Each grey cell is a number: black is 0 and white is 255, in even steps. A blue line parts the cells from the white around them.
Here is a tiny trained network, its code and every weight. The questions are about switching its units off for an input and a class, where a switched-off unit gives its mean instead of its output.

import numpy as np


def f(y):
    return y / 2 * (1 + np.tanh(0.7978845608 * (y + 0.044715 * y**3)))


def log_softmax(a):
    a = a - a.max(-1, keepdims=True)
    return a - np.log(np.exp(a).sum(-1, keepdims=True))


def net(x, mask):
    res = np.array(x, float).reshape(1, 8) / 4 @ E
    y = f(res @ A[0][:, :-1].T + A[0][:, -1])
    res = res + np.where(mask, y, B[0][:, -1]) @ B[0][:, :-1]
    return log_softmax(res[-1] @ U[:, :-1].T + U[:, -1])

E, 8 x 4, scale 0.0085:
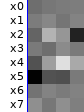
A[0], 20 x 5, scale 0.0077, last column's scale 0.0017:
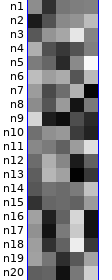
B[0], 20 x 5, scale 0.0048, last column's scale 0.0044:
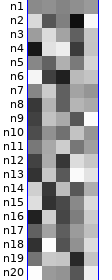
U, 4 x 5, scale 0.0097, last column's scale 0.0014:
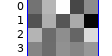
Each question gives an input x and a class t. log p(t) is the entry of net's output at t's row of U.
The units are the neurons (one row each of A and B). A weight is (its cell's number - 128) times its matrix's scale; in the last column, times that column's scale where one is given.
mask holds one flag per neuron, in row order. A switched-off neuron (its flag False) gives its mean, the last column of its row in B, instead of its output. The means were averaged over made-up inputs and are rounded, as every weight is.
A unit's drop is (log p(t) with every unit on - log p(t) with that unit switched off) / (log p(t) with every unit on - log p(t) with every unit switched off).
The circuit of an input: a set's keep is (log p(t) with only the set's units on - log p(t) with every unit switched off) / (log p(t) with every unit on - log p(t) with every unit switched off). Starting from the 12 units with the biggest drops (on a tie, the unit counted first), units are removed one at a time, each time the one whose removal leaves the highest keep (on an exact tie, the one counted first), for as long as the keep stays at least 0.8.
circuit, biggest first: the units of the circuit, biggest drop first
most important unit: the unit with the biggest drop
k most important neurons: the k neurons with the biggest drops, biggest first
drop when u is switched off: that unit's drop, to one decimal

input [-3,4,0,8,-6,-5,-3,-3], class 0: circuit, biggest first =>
(n4; n9)
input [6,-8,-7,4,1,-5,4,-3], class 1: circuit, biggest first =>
(n18; n16; n2)
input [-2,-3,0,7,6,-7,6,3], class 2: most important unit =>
n6
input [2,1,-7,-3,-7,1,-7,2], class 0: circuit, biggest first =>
(n4; n9; n19)
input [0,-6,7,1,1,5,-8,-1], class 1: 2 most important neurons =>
(n13; n12)
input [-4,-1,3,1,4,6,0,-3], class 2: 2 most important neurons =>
(n2; n15)
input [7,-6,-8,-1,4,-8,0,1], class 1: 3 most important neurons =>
(n18; n16; n2)
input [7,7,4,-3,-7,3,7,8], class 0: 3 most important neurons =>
(n4; n19; n9)
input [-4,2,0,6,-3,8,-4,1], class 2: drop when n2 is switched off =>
0.1
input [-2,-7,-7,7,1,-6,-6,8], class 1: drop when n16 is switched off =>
0.2
